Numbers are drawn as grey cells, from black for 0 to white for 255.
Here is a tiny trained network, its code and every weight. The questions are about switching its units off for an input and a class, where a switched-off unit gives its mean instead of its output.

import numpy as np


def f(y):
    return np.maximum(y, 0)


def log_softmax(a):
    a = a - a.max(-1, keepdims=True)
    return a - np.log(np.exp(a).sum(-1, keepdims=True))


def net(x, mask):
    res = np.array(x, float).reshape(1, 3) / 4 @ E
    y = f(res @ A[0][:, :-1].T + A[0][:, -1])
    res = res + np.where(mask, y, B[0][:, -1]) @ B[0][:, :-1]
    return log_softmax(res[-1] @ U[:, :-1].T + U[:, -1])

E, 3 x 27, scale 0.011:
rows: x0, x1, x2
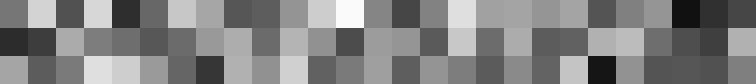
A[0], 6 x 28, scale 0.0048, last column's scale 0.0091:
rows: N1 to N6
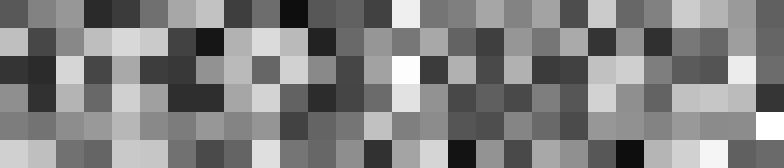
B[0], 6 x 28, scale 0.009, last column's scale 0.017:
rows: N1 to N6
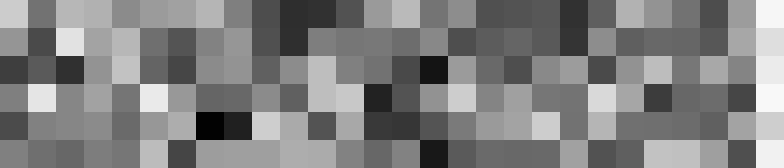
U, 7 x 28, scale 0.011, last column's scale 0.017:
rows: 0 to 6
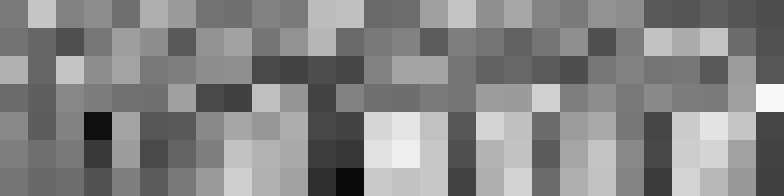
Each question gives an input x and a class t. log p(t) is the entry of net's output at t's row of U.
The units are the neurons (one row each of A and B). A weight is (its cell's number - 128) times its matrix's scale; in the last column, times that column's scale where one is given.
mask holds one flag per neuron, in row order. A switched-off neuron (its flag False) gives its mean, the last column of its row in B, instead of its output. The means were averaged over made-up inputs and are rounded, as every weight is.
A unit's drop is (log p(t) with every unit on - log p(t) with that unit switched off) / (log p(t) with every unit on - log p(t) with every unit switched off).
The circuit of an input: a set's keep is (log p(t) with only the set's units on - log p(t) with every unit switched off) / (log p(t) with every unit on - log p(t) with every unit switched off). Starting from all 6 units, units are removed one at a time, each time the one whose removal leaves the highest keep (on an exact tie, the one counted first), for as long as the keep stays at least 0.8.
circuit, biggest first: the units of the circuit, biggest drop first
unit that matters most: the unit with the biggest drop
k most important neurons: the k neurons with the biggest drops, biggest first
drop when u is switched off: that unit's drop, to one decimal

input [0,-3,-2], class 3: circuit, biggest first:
[N3 N4 N2]
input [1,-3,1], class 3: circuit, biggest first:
[N3 N4 N1]
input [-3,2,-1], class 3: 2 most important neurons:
[N6 N5]
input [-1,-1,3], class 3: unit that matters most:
N1
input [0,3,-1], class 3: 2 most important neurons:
[N6 N4]
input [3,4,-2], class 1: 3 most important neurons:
[N4 N5 N1]
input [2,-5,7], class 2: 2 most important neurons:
[N2 N3]
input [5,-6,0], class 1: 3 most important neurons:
[N4 N5 N6]
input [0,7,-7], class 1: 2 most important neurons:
[N3 N2]
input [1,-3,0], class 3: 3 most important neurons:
[N3 N4 N1]
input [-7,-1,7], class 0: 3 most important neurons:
[N4 N1 N5]
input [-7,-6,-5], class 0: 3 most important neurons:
[N4 N3 N5]
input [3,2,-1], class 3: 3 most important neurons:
[N4 N1 N6]
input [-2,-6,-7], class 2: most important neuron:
[N1]
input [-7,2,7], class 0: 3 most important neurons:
[N4 N1 N5]
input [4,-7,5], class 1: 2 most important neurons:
[N4 N1]
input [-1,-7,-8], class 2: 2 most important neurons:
[N1 N3]
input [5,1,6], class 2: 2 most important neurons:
[N4 N5]
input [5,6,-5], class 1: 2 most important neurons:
[N4 N5]
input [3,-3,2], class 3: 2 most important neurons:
[N4 N3]
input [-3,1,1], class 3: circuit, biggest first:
[N5]
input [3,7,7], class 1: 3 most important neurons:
[N3 N1 N4]
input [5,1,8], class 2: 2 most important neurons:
[N4 N2]
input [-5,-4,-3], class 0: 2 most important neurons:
[N4 N3]
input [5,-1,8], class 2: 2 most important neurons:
[N4 N2]
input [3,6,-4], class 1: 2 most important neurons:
[N4 N3]
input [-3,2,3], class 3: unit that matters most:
N1
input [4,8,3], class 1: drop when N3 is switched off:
0.1
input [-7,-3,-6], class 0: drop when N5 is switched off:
0.1
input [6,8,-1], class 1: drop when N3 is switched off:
0.3
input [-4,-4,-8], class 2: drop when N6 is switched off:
0.0
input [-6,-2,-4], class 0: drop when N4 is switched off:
1.2
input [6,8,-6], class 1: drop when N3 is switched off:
0.3
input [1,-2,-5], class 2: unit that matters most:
N4
